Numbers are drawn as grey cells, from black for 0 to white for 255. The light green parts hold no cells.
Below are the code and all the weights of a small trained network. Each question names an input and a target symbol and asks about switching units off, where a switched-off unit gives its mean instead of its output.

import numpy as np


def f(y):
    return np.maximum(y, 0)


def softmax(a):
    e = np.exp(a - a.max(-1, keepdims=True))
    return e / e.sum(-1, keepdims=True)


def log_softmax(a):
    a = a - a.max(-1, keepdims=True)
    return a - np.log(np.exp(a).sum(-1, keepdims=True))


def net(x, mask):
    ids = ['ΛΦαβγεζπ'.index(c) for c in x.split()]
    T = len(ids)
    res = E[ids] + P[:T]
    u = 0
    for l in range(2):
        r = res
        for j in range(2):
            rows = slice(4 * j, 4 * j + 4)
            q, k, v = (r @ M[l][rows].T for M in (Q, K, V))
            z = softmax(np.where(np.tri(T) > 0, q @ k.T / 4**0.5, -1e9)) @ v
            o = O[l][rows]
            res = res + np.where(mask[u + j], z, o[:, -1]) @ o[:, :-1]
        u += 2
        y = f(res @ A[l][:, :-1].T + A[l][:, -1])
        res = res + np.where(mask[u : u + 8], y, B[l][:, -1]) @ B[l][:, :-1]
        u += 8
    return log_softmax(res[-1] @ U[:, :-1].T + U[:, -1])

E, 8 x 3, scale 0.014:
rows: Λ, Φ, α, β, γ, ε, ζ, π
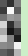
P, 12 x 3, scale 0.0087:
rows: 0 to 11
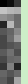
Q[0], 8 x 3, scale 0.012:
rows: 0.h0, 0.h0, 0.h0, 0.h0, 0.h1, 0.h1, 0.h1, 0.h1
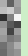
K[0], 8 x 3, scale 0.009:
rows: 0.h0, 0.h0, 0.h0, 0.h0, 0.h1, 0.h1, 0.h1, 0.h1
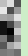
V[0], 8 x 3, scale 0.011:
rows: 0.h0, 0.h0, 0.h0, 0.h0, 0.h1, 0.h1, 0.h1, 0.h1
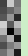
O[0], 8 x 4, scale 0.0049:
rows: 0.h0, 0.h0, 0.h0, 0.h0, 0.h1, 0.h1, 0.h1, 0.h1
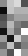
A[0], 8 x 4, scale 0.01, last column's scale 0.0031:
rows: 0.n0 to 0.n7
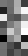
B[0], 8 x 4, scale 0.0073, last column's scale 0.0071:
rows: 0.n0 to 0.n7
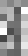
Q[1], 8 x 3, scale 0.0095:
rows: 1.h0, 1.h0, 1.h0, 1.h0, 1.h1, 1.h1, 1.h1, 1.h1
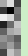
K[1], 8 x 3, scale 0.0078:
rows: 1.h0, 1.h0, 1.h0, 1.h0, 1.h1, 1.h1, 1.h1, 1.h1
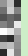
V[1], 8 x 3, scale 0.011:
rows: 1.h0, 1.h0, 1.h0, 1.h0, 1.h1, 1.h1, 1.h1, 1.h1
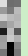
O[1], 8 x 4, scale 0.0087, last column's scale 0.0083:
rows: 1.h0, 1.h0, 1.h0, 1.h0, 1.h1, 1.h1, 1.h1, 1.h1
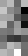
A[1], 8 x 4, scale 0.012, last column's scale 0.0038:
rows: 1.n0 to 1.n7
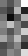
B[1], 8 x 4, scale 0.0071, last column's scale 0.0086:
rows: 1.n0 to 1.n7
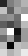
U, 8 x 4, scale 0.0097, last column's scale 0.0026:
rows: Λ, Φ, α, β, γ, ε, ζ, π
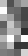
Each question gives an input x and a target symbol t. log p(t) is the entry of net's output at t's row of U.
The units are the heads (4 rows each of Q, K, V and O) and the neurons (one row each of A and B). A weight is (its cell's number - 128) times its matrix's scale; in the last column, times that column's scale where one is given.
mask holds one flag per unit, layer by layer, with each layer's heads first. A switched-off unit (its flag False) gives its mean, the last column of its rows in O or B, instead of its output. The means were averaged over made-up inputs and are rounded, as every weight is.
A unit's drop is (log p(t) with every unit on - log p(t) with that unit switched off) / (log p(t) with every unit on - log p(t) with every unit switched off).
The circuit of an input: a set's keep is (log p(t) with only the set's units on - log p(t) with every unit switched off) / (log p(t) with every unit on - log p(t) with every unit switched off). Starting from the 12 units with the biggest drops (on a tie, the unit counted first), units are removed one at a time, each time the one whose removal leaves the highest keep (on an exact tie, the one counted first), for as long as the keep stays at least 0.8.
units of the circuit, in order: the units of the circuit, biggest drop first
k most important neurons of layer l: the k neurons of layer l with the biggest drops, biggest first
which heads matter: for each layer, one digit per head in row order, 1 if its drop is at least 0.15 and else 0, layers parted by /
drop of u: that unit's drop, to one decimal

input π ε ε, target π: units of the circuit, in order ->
(0.h1 0.n5 1.h0)
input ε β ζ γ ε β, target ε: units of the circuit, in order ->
(1.h1 0.h1)
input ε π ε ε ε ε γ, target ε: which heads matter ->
01 / 01
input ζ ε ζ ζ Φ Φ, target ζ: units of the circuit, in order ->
(1.h1)
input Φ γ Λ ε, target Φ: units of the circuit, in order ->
(1.h0 0.h1)
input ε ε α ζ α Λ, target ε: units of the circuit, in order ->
(0.h1 1.h1 1.h0)
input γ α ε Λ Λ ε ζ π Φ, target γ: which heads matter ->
11 / 10
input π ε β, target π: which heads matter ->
01 / 11
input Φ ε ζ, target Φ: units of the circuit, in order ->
(1.h0 0.h1 0.h0)
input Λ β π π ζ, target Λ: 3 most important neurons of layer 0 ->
(0.n5 0.n4 0.n7)
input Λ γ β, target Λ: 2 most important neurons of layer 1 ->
(1.n6 1.n1)
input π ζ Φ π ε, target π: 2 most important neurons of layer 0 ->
(0.n5 0.n1)
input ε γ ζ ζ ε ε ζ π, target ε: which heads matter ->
11 / 01
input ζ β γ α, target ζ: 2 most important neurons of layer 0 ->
(0.n6 0.n5)
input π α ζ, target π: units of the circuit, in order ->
(1.h1)
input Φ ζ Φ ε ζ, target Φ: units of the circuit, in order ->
(1.h0 0.h1 0.h0 1.h1)
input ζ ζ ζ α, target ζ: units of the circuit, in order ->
(1.h1 0.h1)
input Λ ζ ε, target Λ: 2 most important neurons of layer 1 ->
(1.n6 1.n1)
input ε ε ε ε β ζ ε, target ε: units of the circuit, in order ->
(1.h1 0.h1)
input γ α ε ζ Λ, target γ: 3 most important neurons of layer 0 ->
(0.n1 0.n5 0.n7)
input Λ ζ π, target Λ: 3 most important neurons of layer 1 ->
(1.n6 1.n1 1.n7)
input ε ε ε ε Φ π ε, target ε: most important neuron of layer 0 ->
(0.n7)
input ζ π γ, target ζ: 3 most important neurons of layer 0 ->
(0.n6 0.n5 0.n2)
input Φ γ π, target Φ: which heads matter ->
11 / 10
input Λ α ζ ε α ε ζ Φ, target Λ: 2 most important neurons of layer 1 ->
(1.n6 1.n1)
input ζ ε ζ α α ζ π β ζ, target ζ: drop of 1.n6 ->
0.1
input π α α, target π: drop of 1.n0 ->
0.2
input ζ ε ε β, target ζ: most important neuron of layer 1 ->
(1.n6)
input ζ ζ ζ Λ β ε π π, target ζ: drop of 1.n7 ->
-0.1
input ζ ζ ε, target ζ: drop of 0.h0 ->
0.1
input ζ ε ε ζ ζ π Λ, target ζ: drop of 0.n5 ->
-0.1
